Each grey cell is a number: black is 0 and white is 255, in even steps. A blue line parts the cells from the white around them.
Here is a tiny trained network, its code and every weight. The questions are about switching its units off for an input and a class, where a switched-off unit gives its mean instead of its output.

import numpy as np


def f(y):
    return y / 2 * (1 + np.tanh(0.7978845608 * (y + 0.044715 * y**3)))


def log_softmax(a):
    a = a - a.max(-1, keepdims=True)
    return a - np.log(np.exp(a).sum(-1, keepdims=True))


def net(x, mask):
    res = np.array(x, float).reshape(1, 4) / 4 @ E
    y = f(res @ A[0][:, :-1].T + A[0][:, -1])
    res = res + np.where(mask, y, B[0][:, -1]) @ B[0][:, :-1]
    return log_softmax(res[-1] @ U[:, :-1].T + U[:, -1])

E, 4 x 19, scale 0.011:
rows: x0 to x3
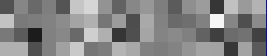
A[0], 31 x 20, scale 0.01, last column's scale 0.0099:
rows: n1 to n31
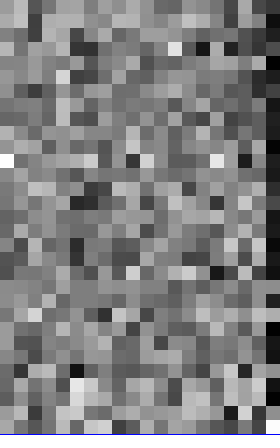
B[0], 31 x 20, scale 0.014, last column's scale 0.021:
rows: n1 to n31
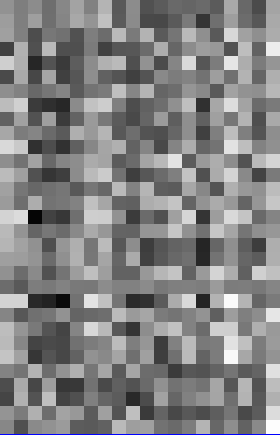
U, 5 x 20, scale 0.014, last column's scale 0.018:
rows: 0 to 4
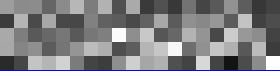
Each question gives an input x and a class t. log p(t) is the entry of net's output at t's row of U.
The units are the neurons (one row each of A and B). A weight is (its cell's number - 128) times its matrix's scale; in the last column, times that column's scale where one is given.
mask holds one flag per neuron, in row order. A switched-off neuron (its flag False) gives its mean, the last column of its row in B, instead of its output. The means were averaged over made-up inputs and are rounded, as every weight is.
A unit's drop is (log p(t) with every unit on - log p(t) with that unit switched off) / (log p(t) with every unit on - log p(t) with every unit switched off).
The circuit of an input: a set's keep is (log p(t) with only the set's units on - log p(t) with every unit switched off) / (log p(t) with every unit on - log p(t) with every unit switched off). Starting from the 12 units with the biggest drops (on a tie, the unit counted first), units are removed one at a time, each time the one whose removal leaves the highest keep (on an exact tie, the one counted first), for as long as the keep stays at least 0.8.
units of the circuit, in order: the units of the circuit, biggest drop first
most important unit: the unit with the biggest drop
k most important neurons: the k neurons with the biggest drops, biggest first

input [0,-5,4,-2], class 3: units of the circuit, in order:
[n20]
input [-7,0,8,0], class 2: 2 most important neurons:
[n3; n31]
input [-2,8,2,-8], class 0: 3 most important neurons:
[n27; n19; n18]
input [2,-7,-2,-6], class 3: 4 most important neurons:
[n15; n20; n30; n17]
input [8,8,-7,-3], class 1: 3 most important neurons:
[n28; n29; n20]
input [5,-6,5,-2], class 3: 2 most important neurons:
[n20; n4]
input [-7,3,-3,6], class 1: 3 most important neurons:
[n4; n6; n27]
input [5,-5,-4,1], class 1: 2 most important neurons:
[n28; n12]
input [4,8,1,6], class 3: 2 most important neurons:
[n12; n24]
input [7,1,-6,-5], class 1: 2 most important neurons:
[n28; n29]
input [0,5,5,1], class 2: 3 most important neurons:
[n31; n20; n15]
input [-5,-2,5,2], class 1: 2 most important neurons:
[n4; n9]
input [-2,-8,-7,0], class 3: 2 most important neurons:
[n15; n20]
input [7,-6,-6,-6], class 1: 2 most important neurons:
[n28; n29]
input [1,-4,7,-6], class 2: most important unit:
n3
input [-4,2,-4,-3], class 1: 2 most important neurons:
[n4; n31]
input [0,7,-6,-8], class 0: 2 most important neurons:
[n27; n18]
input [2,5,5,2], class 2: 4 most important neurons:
[n31; n20; n15; n25]
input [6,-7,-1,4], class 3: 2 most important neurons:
[n20; n4]
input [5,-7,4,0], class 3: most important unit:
n20
